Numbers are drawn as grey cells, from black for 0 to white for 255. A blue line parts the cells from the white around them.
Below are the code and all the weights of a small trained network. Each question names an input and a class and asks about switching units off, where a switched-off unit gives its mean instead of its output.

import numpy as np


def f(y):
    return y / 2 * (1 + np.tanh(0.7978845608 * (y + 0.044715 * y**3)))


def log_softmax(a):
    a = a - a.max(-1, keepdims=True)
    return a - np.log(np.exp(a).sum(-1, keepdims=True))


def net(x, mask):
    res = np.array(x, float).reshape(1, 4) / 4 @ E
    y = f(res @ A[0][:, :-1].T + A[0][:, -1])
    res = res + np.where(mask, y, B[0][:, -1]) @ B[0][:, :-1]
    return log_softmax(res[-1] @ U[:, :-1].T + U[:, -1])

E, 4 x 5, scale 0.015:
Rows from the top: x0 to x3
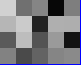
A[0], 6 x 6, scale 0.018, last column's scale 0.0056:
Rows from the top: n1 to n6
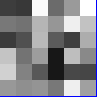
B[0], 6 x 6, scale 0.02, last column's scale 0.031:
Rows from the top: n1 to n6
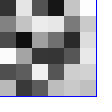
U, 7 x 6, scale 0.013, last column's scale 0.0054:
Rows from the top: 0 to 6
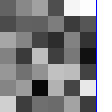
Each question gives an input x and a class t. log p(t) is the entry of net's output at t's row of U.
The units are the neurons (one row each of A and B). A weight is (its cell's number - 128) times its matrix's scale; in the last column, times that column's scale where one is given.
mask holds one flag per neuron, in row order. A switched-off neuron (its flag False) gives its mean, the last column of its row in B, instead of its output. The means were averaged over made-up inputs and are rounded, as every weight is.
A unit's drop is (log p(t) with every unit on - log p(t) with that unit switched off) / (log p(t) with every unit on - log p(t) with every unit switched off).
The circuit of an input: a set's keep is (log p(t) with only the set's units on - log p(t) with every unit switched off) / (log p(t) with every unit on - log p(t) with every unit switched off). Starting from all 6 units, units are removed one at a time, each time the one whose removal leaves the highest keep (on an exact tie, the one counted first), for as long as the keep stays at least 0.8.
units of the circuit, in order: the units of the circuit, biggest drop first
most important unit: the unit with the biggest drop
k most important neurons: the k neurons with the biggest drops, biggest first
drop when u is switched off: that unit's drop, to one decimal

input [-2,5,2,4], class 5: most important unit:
n5
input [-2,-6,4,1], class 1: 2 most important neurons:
(n3 n5)
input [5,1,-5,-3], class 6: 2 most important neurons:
(n4 n6)
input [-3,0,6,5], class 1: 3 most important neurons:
(n4 n5 n1)
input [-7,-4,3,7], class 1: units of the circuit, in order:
(n5 n3)
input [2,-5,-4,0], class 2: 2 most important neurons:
(n4 n5)
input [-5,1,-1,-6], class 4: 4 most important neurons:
(n1 n4 n5 n3)
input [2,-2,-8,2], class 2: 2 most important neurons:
(n4 n1)
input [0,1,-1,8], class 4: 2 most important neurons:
(n1 n4)
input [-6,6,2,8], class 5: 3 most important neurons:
(n5 n1 n3)
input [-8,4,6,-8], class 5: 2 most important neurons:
(n5 n3)
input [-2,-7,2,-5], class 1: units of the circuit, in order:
(n3 n5)
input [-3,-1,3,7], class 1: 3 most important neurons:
(n5 n4 n1)
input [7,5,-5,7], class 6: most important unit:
n4
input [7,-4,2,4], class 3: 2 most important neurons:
(n5 n3)
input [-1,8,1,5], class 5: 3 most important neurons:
(n5 n1 n2)
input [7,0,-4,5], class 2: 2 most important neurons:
(n4 n3)
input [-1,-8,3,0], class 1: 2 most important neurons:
(n3 n5)
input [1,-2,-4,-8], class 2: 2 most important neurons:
(n5 n4)
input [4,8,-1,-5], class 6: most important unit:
n1
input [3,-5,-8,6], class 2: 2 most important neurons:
(n4 n1)
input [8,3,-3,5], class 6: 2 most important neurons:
(n4 n1)
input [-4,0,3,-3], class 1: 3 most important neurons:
(n1 n4 n5)
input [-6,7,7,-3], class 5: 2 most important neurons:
(n5 n3)
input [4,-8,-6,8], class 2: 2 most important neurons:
(n4 n1)
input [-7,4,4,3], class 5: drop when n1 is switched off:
0.3
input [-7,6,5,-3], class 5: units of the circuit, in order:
(n5)
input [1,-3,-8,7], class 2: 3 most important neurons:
(n4 n5 n1)
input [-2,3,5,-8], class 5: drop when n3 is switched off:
0.3
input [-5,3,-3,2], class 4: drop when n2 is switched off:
0.0
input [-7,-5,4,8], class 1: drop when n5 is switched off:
0.3
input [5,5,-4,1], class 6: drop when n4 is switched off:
0.1
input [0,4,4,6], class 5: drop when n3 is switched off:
0.4
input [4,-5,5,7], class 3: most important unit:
n3
